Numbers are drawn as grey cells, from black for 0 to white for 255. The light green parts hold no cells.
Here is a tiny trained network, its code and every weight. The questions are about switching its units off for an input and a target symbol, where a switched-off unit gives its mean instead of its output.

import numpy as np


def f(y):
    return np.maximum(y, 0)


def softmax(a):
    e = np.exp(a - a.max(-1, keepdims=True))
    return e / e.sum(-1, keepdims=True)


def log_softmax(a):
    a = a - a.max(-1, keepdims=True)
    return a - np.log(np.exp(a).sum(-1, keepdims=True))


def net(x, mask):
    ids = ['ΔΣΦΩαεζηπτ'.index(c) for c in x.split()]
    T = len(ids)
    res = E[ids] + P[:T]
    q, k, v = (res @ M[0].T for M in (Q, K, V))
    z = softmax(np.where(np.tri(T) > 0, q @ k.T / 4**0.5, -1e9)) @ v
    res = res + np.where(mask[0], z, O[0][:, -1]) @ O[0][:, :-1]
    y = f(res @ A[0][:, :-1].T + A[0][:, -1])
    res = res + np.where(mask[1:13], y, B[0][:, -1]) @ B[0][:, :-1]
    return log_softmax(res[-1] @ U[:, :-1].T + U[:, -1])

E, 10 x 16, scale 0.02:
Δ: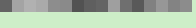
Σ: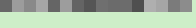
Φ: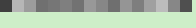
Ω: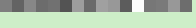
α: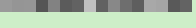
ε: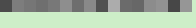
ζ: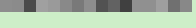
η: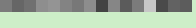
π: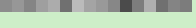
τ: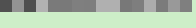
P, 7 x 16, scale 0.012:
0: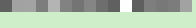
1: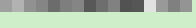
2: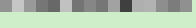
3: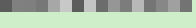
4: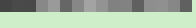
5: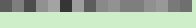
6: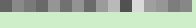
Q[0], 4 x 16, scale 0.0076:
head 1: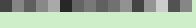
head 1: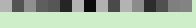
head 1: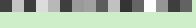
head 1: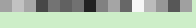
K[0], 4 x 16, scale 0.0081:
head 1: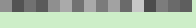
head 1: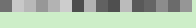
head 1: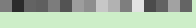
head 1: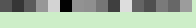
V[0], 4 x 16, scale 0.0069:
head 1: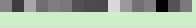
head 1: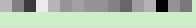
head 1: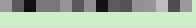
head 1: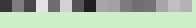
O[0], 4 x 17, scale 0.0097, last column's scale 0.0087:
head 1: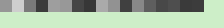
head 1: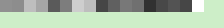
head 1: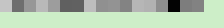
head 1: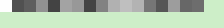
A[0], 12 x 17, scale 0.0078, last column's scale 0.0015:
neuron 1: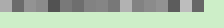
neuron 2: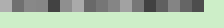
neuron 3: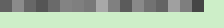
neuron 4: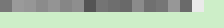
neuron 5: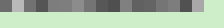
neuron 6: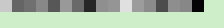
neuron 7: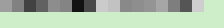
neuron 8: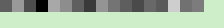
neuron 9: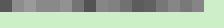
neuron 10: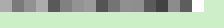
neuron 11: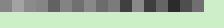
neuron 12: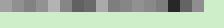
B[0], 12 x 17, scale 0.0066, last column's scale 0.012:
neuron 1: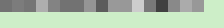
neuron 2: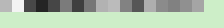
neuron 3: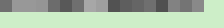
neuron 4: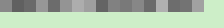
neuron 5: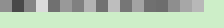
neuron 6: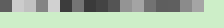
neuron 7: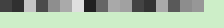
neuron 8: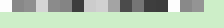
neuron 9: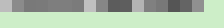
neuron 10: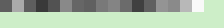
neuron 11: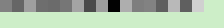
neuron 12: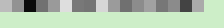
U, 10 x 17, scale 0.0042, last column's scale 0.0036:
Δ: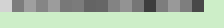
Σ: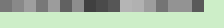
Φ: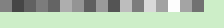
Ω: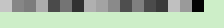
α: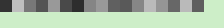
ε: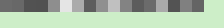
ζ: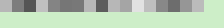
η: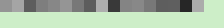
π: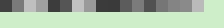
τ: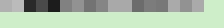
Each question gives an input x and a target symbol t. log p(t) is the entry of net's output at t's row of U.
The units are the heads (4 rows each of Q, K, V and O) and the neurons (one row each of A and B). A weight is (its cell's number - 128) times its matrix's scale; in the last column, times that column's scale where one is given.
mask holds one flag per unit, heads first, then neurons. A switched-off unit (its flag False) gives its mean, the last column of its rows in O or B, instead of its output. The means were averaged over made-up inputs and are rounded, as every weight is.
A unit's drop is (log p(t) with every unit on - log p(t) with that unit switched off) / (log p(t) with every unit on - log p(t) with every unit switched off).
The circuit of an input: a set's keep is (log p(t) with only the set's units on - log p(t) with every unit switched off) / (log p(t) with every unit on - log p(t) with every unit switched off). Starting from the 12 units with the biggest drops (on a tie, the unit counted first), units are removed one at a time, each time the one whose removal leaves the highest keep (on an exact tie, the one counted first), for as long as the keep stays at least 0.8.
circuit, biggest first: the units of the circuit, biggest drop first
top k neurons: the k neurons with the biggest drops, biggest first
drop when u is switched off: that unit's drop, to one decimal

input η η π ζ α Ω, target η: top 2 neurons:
(neuron 12; neuron 11)
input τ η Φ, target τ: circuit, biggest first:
(head 1; neuron 2)
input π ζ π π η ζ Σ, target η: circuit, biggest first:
(head 1; neuron 12; neuron 11)
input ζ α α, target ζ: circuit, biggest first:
(head 1; neuron 10)
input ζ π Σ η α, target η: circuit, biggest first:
(head 1; neuron 12)
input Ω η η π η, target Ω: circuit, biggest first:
(head 1; neuron 8)
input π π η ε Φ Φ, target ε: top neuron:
(neuron 7)
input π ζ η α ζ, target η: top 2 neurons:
(neuron 12; neuron 11)
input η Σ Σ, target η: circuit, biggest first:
(head 1; neuron 11)
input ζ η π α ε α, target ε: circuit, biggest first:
(head 1; neuron 7; neuron 12)
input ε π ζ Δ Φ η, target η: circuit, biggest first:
(head 1; neuron 12)
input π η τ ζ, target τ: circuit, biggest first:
(head 1; neuron 2)
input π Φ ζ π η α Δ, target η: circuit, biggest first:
(head 1; neuron 12; neuron 11)
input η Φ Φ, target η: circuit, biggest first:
(head 1; neuron 11)
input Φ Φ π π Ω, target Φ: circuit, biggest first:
(head 1)
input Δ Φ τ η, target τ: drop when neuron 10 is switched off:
0.2
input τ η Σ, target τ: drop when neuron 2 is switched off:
0.5
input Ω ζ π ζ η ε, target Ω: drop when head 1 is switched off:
1.1
